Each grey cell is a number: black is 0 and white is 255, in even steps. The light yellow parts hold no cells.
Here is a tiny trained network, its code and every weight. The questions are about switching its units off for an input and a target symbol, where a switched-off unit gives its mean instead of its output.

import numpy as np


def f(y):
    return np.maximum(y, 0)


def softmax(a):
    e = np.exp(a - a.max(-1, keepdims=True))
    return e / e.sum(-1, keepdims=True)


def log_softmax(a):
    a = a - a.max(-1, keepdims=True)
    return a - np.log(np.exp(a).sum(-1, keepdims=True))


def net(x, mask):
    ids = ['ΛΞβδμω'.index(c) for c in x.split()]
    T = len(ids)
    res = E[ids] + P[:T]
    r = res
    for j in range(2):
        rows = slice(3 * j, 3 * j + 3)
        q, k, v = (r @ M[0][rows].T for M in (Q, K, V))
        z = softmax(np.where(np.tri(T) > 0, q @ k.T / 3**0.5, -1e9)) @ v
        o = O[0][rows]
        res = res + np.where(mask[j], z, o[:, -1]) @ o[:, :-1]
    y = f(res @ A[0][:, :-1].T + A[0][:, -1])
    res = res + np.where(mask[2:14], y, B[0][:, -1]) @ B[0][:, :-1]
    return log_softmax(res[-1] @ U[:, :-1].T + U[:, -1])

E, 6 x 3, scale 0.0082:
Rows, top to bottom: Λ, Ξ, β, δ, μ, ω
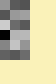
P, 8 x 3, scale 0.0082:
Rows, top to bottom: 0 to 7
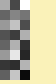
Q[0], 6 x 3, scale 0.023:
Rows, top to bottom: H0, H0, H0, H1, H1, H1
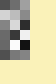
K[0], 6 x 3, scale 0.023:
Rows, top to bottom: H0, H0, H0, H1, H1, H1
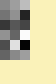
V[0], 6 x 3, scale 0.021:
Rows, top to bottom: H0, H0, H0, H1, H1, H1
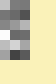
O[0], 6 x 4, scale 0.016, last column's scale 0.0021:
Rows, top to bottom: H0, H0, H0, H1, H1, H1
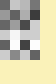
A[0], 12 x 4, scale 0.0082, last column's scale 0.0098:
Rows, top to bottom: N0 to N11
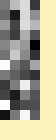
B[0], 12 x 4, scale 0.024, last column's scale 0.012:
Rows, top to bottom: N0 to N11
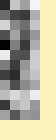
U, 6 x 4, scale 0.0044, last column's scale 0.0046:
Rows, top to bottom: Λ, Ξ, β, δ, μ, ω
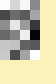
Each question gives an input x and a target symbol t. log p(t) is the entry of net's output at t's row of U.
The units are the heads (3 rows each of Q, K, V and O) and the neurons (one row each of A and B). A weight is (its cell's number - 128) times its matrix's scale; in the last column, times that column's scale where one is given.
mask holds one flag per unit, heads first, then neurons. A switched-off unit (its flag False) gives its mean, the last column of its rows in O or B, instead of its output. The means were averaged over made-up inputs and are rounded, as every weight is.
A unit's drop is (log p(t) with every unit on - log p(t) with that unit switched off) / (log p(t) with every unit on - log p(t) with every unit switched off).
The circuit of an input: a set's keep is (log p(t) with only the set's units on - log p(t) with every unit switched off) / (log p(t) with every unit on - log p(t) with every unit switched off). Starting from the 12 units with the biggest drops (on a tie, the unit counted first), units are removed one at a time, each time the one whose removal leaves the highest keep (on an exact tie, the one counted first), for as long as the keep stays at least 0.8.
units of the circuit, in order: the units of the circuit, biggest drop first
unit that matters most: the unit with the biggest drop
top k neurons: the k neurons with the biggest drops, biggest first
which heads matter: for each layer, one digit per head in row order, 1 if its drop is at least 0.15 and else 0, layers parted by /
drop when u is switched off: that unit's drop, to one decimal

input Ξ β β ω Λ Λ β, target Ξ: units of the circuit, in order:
(N9)
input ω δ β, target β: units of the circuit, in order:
(H1, N4)
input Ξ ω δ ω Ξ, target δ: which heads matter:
01
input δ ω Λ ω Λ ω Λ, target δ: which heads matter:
11
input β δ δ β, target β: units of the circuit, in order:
(N0, N4, H1)
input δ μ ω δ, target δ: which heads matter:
11
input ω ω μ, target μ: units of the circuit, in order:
(H1, N5)
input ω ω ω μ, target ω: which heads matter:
01
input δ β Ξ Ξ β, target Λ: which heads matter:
11
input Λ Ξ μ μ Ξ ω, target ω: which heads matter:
10
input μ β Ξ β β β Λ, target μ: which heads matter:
11
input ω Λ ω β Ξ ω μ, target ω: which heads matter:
01
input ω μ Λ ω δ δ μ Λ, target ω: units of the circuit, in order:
(N0, H1)
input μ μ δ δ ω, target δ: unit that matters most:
N9
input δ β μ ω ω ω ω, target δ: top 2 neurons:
(N9, N7)
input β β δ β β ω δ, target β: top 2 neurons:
(N0, N4)
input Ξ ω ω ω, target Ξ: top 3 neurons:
(N9, N2, N5)
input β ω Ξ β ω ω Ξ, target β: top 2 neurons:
(N0, N4)
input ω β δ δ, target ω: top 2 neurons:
(N9, N0)
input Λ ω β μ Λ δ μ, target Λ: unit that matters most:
H1
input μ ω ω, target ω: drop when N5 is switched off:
-0.2
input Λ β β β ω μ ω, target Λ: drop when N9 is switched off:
-0.1
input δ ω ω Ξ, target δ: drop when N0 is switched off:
-0.1
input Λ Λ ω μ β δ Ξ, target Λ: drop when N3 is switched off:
0.0
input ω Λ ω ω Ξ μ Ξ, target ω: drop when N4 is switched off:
0.1
